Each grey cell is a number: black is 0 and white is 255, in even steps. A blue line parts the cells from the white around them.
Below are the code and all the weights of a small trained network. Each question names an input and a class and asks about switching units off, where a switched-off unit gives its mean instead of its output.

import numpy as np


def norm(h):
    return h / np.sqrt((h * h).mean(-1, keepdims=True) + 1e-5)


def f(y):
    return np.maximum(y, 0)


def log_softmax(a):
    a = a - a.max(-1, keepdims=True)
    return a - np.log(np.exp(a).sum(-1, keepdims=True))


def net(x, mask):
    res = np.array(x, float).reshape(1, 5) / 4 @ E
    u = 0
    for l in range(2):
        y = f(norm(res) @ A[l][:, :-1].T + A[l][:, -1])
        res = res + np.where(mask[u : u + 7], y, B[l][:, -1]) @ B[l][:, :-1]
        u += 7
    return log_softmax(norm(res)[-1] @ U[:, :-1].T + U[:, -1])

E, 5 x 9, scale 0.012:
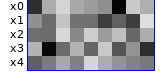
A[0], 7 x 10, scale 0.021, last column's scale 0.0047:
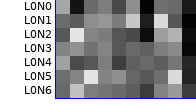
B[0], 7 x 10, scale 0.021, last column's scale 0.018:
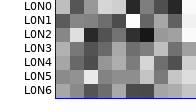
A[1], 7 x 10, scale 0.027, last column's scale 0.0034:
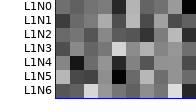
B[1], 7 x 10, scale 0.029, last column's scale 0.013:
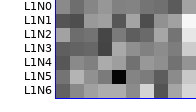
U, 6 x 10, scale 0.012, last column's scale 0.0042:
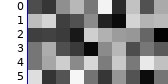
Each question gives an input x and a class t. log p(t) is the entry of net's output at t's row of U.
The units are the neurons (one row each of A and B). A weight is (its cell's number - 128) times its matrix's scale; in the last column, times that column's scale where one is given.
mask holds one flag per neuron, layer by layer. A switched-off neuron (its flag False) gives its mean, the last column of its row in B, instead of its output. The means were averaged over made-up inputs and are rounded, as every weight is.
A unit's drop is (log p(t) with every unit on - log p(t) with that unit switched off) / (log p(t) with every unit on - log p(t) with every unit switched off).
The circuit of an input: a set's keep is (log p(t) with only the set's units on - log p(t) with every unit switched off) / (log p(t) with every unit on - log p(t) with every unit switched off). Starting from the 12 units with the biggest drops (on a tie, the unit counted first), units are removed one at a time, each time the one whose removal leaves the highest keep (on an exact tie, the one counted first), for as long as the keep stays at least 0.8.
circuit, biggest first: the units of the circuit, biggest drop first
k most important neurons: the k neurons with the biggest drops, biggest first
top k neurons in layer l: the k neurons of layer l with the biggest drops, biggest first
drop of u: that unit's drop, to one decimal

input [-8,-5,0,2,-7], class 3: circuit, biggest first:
(L1N5)
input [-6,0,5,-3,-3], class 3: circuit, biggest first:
(L0N0 L0N2 L1N5)
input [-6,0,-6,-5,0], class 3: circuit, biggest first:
(L0N0 L0N2)
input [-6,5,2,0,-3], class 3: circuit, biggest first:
(L0N0 L1N5)
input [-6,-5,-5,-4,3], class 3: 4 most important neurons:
(L0N0 L0N2 L0N1 L1N5)
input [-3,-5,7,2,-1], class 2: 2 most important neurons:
(L0N1 L0N0)
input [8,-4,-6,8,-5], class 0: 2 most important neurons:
(L0N1 L1N1)
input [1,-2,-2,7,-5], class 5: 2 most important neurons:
(L0N0 L0N4)
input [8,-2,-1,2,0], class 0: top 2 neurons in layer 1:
(L1N1 L1N0)
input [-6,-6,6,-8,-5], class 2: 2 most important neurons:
(L1N3 L0N2)
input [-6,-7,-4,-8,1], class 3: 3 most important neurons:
(L0N0 L0N2 L0N1)
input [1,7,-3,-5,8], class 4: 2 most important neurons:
(L0N5 L1N6)
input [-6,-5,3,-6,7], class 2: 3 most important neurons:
(L0N5 L0N2 L0N1)
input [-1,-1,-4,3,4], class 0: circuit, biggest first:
(L0N1)
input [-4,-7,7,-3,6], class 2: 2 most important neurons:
(L0N1 L0N5)
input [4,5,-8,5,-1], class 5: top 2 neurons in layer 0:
(L0N0 L0N4)
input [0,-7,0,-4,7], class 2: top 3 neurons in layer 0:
(L0N1 L0N2 L0N5)
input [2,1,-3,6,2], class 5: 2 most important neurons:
(L0N0 L0N4)
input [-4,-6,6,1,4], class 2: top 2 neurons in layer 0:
(L0N1 L0N0)
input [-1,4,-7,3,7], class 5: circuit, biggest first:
(L0N0)
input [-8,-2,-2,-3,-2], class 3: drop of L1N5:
0.2
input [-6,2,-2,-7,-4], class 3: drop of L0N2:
0.5
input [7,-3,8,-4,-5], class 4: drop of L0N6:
-0.1
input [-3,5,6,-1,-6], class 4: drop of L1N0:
0.0
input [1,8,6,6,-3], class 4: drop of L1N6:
0.1
